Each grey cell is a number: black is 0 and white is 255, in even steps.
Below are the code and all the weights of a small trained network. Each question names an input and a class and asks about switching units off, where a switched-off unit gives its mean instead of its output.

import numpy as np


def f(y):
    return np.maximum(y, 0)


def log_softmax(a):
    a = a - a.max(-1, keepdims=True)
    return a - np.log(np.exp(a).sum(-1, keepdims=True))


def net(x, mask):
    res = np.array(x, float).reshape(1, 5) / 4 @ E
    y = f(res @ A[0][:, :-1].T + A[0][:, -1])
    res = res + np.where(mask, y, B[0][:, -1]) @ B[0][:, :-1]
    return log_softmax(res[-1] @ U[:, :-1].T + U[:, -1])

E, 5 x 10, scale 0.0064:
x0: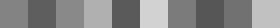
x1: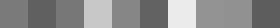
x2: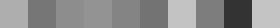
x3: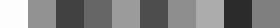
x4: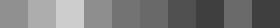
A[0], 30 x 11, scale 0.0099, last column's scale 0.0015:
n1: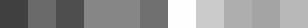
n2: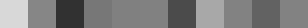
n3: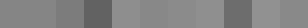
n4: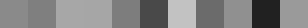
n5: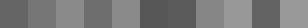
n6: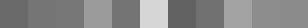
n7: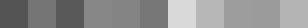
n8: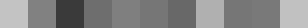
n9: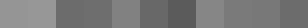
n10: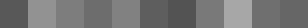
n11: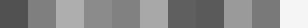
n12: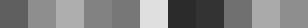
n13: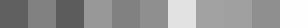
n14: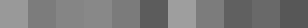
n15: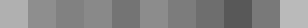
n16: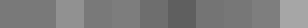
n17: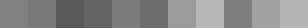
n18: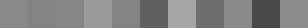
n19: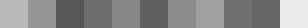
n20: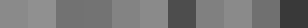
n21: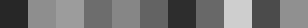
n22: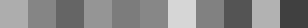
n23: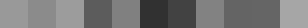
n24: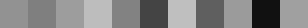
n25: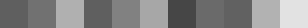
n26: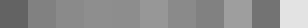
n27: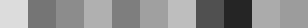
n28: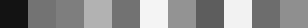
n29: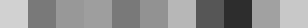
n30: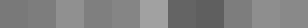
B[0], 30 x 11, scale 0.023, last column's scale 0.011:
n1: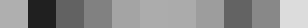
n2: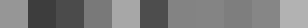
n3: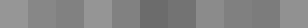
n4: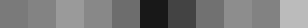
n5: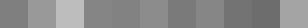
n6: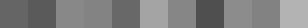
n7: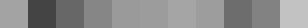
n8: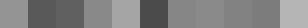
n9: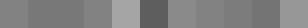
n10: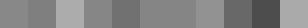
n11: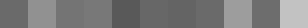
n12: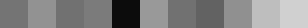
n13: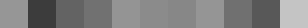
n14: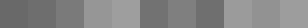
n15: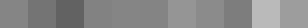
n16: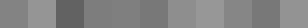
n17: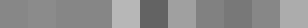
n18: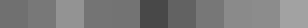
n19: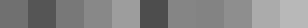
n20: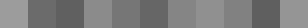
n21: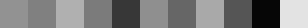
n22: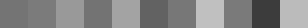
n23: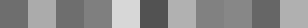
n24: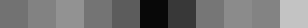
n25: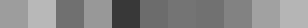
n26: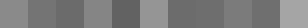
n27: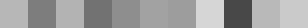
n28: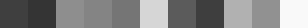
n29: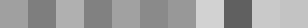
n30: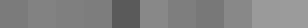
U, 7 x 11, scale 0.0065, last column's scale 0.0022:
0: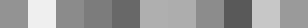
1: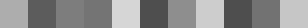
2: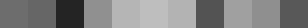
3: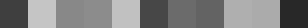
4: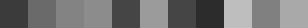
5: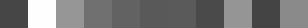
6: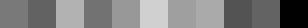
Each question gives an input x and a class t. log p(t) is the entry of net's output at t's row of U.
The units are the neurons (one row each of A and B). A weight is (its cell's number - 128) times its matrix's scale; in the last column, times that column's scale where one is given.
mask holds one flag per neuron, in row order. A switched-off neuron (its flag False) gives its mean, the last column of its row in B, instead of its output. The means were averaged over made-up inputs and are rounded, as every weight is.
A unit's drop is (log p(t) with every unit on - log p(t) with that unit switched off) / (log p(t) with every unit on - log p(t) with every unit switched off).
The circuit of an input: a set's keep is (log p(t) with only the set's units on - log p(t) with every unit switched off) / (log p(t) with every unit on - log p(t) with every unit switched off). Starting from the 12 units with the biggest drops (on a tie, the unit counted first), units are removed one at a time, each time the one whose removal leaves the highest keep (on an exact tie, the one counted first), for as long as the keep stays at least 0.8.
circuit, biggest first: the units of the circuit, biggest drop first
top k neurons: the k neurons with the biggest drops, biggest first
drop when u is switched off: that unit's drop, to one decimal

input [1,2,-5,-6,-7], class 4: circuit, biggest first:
[n28]
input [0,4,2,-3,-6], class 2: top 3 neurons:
[n21 n27 n29]
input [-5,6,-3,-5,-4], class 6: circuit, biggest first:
[n1 n28]
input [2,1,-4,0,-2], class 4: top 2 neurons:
[n27 n29]
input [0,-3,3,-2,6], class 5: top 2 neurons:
[n1 n28]
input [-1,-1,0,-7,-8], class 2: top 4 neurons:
[n1 n7 n24 n4]
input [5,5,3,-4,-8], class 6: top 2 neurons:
[n28 n22]
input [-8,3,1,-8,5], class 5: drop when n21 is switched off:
0.1
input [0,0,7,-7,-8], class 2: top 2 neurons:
[n21 n28]
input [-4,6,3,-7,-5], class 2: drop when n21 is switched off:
0.2
